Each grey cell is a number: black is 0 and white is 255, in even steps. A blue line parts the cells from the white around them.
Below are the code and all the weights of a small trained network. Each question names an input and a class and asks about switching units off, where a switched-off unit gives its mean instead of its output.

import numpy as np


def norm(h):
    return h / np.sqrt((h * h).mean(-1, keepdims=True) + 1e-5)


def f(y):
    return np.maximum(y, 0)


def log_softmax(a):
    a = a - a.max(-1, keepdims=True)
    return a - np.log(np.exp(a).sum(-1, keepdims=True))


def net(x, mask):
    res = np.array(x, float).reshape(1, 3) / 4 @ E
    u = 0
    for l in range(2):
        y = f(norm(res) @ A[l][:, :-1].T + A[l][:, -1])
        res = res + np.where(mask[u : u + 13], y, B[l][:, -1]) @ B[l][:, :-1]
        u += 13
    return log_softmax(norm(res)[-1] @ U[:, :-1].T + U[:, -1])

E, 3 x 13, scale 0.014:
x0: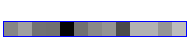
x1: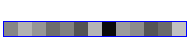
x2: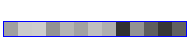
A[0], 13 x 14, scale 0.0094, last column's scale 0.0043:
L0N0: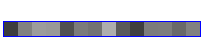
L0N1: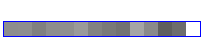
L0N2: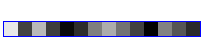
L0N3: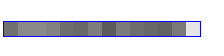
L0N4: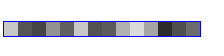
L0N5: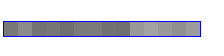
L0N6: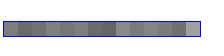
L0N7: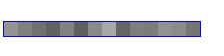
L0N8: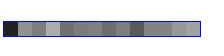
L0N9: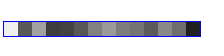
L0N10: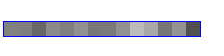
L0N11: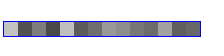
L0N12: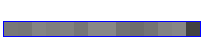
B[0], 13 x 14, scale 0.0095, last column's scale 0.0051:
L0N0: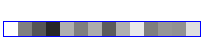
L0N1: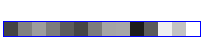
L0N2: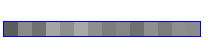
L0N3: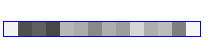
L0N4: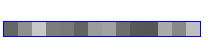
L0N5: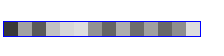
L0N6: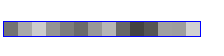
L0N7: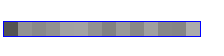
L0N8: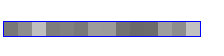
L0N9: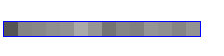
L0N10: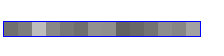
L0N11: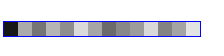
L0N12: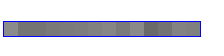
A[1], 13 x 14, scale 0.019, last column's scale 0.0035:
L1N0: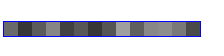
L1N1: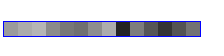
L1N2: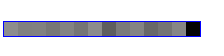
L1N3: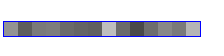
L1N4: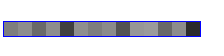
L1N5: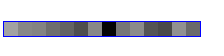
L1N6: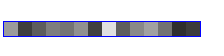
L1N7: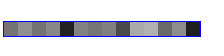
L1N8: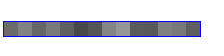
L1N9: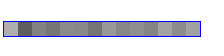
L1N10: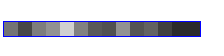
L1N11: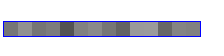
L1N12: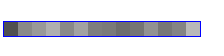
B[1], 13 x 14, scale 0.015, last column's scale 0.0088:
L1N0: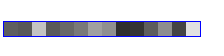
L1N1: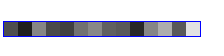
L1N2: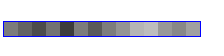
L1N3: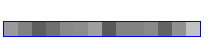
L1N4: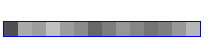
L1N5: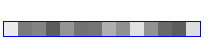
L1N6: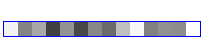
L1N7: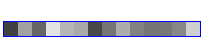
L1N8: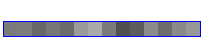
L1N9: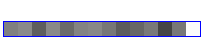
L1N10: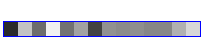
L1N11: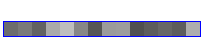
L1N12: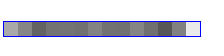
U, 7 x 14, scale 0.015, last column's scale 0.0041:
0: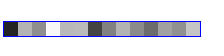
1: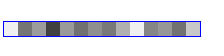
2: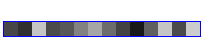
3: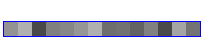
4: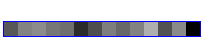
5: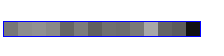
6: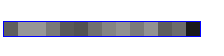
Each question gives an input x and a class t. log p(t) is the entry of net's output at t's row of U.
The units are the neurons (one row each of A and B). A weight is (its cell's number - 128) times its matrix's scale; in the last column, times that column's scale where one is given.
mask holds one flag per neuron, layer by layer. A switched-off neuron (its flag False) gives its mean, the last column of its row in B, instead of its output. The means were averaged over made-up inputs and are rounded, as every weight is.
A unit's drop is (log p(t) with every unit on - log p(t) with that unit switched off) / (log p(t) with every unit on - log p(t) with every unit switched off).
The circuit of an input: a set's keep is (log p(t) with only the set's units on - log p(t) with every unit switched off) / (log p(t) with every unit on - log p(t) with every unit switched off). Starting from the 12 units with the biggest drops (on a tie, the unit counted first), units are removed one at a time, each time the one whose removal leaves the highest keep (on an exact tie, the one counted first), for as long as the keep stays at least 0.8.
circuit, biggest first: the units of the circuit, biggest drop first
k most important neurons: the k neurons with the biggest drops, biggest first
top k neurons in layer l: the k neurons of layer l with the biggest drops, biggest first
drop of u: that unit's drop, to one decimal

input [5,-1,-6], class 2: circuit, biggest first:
(L1N0)
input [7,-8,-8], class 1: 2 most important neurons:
(L1N6; L0N1)
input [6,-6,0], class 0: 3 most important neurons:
(L1N7; L0N3; L1N4)
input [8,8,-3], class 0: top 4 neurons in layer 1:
(L1N7; L1N6; L1N11; L1N4)
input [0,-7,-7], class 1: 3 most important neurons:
(L1N6; L0N1; L1N1)
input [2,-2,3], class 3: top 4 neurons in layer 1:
(L1N6; L1N1; L1N0; L1N5)
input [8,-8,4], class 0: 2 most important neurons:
(L1N7; L1N4)
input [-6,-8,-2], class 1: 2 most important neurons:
(L1N6; L0N5)
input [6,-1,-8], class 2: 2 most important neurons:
(L1N0; L0N11)
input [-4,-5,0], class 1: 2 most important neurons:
(L0N5; L1N6)
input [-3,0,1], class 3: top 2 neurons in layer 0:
(L0N11; L0N1)
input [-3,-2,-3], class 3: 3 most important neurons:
(L1N12; L1N6; L1N1)
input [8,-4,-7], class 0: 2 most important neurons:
(L1N7; L0N1)
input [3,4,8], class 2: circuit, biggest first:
(L1N1)
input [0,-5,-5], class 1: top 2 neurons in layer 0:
(L0N1; L0N0)
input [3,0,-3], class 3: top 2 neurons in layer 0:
(L0N5; L0N1)
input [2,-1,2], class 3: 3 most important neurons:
(L1N6; L1N1; L1N0)
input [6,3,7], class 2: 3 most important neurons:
(L1N1; L0N11; L1N10)
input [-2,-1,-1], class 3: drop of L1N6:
0.4
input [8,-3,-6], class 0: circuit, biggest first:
(L1N7)
